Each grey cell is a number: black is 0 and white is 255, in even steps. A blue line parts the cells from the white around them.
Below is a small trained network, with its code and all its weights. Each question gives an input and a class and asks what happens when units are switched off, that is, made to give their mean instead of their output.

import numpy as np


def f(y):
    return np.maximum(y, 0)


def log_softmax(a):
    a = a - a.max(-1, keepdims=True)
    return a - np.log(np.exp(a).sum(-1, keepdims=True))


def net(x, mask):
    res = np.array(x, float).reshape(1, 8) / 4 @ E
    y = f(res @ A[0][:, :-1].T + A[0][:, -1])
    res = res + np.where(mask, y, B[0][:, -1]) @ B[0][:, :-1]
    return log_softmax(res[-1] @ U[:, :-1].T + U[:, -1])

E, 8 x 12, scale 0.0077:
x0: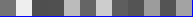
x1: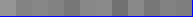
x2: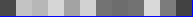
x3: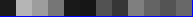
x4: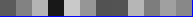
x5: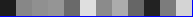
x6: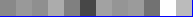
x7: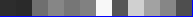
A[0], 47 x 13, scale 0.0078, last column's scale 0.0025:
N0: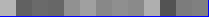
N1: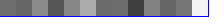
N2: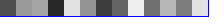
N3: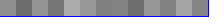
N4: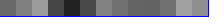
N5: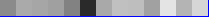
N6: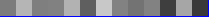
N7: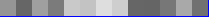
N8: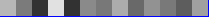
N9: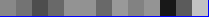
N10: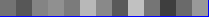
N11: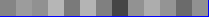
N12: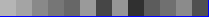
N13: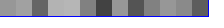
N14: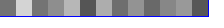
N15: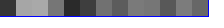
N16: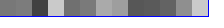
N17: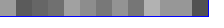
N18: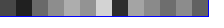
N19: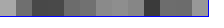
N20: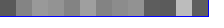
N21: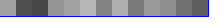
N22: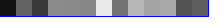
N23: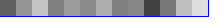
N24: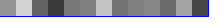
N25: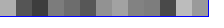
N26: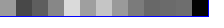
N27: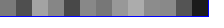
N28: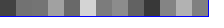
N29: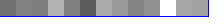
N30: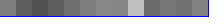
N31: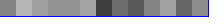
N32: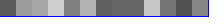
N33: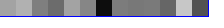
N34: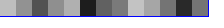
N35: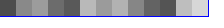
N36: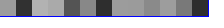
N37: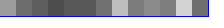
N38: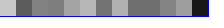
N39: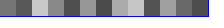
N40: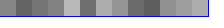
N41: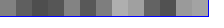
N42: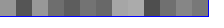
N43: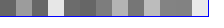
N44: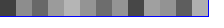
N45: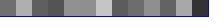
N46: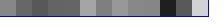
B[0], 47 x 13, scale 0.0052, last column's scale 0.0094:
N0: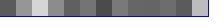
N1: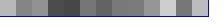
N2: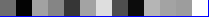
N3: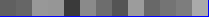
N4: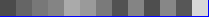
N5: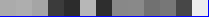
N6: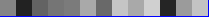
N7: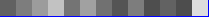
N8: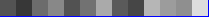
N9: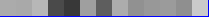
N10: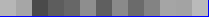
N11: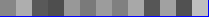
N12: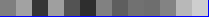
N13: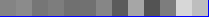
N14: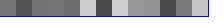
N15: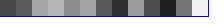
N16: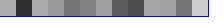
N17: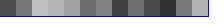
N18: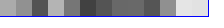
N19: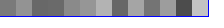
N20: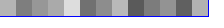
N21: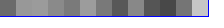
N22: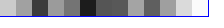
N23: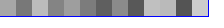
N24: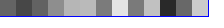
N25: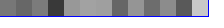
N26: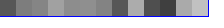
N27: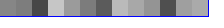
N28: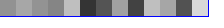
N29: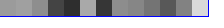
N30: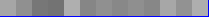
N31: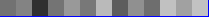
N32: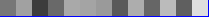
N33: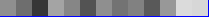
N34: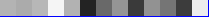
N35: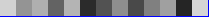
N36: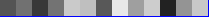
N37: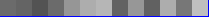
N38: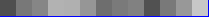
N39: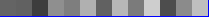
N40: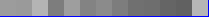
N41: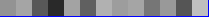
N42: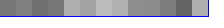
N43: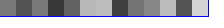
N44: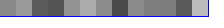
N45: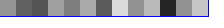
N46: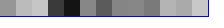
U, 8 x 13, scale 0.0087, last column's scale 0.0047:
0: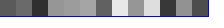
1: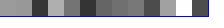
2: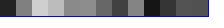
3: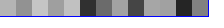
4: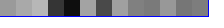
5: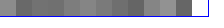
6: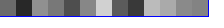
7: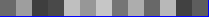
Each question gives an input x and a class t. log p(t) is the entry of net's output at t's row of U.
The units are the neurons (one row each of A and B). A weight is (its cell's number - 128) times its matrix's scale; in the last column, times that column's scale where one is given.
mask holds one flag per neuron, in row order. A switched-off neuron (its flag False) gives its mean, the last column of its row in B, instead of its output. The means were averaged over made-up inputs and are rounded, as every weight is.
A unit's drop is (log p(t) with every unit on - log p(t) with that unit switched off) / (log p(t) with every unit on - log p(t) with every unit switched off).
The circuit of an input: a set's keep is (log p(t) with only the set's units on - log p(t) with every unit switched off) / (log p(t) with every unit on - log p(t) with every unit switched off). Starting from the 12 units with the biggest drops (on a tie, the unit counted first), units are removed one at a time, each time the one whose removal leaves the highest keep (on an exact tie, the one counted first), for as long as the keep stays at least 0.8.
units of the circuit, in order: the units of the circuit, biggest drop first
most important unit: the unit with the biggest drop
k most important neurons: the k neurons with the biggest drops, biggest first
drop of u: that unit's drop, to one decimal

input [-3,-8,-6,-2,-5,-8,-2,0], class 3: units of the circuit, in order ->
[N34]
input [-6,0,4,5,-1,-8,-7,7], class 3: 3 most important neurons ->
[N34, N33, N12]
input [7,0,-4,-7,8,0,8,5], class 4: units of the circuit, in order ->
[N5, N29]
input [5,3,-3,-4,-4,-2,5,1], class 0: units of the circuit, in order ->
[N24, N6]
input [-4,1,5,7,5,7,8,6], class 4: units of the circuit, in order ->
[N29, N5]
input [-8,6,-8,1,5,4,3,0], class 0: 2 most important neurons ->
[N39, N36]
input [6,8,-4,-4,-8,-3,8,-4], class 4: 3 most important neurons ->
[N5, N29, N2]
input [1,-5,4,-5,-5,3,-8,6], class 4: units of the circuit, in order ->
[N46, N9]
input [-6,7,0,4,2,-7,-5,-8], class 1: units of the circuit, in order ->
[N33, N12]
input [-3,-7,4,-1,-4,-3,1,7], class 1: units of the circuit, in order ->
[N22, N18]
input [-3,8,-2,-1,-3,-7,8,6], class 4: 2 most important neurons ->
[N5, N29]
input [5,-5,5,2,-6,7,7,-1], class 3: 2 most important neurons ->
[N28, N35]
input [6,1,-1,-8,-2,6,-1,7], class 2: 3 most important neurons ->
[N7, N26, N21]
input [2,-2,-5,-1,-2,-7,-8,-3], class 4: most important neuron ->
[N46]
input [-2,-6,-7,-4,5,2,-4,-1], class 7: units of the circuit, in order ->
[N41, N19]
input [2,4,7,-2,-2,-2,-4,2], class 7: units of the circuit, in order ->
[N32, N11]
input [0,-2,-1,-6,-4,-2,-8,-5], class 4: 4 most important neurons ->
[N9, N46, N15, N1]
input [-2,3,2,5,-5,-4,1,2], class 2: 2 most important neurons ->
[N15, N2]
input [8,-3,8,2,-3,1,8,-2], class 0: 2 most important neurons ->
[N6, N14]
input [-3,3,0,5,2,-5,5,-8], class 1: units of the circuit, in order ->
[N33]
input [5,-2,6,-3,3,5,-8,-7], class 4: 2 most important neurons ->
[N9, N1]
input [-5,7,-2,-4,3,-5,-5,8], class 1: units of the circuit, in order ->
[N18, N22]
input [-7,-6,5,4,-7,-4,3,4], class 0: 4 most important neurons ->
[N36, N27, N2, N39]
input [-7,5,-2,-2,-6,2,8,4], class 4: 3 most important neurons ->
[N5, N29, N24]
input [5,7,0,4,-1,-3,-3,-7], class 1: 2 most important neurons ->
[N33, N12]
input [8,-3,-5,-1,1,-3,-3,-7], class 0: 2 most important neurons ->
[N24, N6]
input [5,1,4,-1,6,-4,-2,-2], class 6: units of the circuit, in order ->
[N2]
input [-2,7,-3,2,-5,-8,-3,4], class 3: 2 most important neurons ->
[N34, N2]
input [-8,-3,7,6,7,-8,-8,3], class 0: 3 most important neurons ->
[N36, N27, N39]
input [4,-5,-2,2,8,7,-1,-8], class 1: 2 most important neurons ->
[N33, N12]
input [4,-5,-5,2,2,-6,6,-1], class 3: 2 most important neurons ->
[N34, N46]
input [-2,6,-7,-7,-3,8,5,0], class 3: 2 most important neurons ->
[N28, N35]
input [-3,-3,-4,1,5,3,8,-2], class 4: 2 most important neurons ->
[N5, N29]
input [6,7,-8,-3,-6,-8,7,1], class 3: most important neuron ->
[N34]
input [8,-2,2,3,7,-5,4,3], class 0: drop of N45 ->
0.1
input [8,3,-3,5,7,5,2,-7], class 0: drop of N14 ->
0.2
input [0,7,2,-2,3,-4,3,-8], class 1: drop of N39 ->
0.0
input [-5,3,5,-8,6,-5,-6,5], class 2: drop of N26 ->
0.2
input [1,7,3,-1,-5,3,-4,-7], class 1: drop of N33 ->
0.1
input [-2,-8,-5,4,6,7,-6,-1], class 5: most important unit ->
N34
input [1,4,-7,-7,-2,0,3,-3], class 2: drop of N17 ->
0.1
